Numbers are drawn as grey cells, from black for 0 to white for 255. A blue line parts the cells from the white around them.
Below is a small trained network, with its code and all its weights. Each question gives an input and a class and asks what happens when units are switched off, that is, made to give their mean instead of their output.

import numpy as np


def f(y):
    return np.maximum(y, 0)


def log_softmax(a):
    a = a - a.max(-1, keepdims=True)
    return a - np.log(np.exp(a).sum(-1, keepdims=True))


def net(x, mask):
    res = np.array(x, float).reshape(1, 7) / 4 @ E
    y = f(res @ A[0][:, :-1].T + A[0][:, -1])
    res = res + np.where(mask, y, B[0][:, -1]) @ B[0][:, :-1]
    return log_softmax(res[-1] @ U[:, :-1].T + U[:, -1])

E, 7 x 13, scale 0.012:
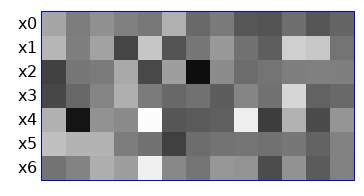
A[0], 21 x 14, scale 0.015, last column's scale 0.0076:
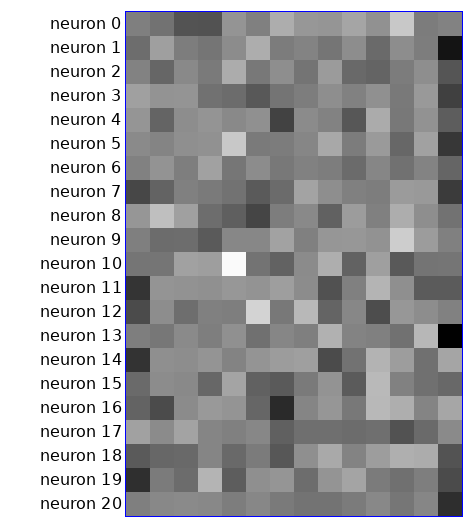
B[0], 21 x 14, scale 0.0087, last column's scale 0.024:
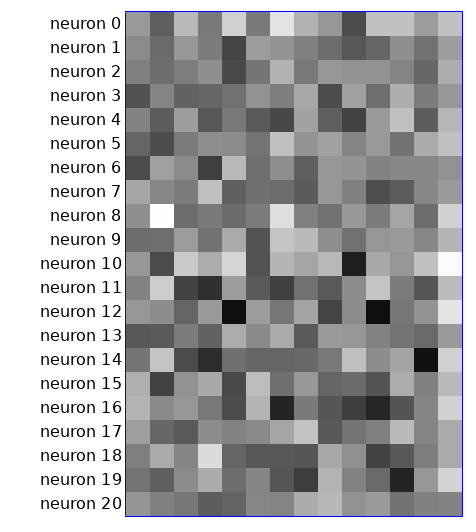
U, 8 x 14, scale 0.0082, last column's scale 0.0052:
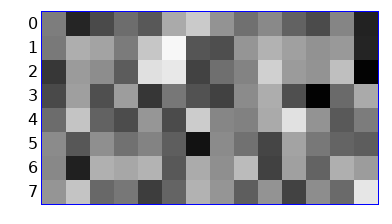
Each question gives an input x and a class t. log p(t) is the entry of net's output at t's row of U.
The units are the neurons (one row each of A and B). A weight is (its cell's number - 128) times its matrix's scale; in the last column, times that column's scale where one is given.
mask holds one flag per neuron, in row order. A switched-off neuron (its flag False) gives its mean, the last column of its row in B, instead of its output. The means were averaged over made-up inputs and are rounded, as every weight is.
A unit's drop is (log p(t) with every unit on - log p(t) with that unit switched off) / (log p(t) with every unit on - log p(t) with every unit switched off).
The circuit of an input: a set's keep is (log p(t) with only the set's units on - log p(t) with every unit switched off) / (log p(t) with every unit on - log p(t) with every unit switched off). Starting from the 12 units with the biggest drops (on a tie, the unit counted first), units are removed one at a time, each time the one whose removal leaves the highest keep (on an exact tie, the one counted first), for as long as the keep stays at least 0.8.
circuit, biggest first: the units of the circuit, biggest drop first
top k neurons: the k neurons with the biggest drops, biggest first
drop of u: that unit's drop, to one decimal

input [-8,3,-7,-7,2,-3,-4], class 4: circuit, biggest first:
[neuron 16]
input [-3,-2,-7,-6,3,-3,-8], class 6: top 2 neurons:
[neuron 14; neuron 0]
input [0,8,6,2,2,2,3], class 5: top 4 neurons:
[neuron 16; neuron 4; neuron 0; neuron 9]
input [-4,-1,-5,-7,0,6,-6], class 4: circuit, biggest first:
[neuron 12; neuron 16]
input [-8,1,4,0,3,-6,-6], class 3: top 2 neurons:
[neuron 10; neuron 18]
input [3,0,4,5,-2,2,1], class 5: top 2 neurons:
[neuron 8; neuron 12]
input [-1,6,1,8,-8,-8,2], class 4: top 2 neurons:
[neuron 11; neuron 14]
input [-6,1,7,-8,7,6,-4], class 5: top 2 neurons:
[neuron 16; neuron 0]
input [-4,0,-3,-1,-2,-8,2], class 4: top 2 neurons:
[neuron 0; neuron 16]
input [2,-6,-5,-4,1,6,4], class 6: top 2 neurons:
[neuron 12; neuron 14]
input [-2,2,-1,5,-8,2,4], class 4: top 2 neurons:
[neuron 11; neuron 16]
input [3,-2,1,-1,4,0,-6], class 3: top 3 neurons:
[neuron 10; neuron 0; neuron 9]
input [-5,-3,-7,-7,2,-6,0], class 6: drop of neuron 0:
0.1
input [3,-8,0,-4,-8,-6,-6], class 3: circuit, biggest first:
[neuron 19]
